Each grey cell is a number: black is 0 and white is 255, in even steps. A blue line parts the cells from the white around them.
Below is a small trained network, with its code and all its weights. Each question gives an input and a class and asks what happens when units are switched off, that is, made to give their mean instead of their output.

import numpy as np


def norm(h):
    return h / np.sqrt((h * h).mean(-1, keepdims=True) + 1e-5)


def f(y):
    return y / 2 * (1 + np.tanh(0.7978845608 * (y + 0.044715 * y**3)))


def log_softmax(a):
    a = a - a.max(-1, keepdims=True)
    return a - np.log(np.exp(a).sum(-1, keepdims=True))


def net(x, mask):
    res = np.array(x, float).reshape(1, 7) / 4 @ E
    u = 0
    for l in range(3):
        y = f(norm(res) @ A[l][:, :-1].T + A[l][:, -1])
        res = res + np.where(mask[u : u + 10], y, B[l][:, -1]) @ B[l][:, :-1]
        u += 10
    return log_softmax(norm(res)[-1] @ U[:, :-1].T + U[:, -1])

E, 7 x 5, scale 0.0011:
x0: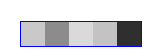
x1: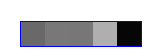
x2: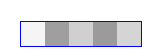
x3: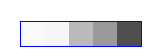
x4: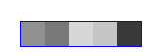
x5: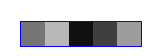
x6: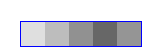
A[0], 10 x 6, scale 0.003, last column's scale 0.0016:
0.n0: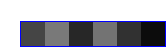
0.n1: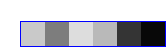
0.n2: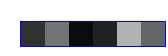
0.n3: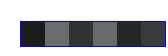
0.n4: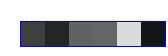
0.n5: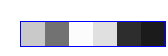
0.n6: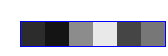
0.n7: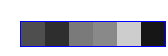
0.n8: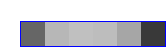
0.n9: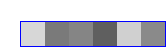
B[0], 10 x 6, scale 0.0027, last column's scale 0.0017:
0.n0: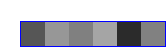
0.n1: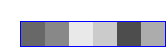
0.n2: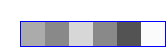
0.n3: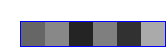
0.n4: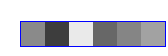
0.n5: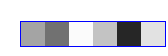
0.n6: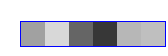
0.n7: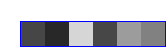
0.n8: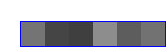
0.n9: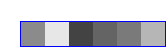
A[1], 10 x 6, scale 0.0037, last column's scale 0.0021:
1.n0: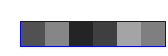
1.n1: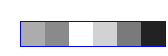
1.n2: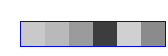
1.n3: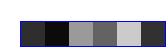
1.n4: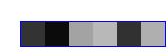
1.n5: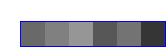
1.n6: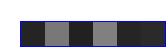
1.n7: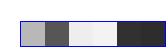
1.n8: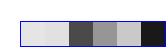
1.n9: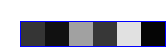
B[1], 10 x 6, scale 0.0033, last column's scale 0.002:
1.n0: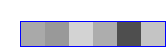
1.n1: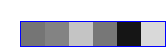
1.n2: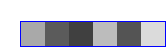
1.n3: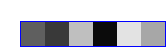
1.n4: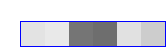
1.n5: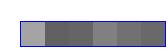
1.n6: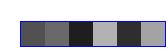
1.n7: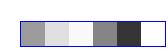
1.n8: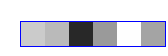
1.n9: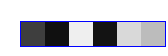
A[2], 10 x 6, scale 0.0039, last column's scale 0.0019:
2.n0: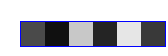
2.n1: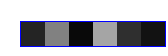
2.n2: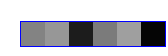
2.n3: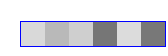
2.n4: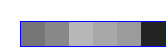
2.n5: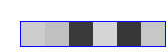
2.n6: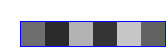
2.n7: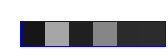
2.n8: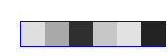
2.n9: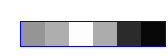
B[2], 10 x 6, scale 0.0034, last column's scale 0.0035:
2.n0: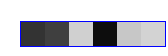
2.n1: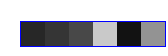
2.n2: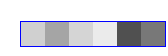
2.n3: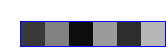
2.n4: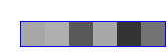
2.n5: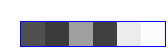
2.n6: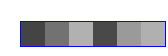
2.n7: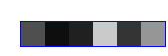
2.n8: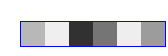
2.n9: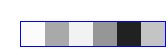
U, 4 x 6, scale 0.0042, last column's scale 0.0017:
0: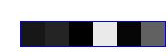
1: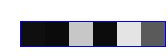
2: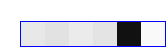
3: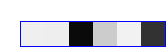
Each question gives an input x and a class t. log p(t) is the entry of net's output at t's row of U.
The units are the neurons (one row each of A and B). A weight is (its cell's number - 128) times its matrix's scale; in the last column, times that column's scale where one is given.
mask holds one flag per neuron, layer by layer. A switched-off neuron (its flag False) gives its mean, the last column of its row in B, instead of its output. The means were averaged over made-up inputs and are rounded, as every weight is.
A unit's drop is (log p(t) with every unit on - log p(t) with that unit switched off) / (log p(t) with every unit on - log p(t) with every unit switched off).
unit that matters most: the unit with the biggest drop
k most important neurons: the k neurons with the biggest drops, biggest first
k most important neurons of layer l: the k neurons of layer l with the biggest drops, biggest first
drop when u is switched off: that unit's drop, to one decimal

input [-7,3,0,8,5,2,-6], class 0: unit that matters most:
0.n2
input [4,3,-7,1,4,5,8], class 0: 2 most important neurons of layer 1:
(1.n6, 1.n0)
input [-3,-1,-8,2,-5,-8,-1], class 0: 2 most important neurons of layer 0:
(0.n3, 0.n0)
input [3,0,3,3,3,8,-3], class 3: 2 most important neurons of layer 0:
(0.n2, 0.n4)
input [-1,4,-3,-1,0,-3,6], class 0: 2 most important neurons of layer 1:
(1.n6, 1.n0)
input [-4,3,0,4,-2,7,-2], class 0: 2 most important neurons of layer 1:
(1.n4, 1.n6)
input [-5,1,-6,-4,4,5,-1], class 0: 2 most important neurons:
(0.n3, 1.n6)
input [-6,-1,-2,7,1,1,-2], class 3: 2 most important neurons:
(1.n8, 2.n8)
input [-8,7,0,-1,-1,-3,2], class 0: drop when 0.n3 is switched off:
1.4
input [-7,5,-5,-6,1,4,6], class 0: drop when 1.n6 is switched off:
0.1
